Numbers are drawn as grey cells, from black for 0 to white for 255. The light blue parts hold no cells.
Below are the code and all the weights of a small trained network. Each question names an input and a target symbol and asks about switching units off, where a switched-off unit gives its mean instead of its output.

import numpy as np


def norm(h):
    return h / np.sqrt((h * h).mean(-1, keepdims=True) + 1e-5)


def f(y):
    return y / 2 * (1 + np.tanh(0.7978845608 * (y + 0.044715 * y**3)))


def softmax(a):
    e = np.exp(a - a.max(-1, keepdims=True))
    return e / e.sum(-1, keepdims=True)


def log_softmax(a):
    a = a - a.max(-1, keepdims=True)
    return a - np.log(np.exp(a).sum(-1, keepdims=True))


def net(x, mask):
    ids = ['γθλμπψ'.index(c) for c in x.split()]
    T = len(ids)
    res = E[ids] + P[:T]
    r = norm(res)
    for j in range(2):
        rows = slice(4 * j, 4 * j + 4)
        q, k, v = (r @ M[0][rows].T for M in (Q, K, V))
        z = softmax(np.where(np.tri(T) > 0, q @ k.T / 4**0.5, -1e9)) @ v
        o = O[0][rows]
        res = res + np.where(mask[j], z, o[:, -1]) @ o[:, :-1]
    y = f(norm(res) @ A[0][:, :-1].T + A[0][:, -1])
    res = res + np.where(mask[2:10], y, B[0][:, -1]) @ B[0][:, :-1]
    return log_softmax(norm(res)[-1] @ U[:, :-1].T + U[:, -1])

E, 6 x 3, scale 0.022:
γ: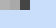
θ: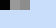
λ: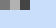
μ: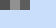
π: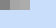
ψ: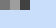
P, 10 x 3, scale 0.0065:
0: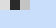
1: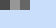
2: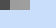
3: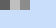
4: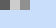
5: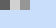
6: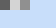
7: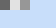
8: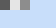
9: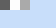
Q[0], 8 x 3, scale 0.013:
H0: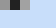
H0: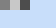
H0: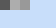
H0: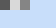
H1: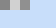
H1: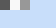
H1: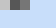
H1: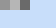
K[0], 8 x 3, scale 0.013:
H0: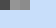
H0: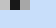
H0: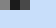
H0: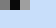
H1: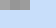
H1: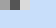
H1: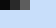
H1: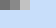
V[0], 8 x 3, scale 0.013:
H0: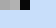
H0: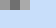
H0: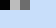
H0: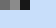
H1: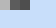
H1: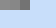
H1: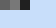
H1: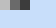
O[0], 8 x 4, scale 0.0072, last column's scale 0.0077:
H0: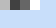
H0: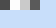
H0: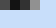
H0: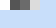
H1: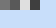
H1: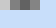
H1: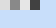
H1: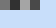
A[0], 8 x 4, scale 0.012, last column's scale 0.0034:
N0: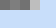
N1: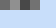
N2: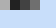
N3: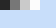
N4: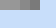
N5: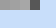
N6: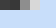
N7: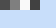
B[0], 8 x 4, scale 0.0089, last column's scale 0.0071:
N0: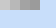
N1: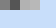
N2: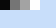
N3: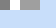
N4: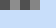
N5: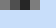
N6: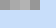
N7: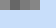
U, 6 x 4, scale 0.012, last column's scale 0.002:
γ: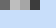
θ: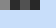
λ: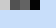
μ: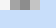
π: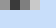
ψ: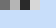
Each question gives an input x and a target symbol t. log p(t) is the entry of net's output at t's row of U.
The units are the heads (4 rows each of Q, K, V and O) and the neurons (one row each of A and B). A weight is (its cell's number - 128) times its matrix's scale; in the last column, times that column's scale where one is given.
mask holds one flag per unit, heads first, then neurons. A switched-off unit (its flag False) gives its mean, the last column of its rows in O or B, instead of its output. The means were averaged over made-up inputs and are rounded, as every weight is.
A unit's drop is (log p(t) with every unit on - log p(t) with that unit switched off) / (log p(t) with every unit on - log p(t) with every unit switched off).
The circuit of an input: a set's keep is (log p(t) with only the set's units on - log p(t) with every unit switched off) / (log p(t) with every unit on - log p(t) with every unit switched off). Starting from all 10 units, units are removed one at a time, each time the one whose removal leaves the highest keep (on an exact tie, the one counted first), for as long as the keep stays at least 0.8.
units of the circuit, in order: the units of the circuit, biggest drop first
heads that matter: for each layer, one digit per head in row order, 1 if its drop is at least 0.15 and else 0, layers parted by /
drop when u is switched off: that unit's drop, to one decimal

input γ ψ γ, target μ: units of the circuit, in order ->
(H0)
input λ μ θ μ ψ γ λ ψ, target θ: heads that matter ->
10
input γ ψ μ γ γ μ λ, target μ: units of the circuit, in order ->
(H0 H1)
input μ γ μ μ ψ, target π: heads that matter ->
11
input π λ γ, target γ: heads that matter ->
10
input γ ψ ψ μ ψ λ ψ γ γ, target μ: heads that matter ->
11
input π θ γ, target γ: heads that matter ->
10
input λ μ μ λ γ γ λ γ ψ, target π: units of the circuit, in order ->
(H1 N2)
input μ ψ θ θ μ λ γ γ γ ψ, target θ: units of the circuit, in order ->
(H0 H1)
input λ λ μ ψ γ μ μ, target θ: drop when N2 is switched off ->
0.2
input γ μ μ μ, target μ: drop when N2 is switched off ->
0.3
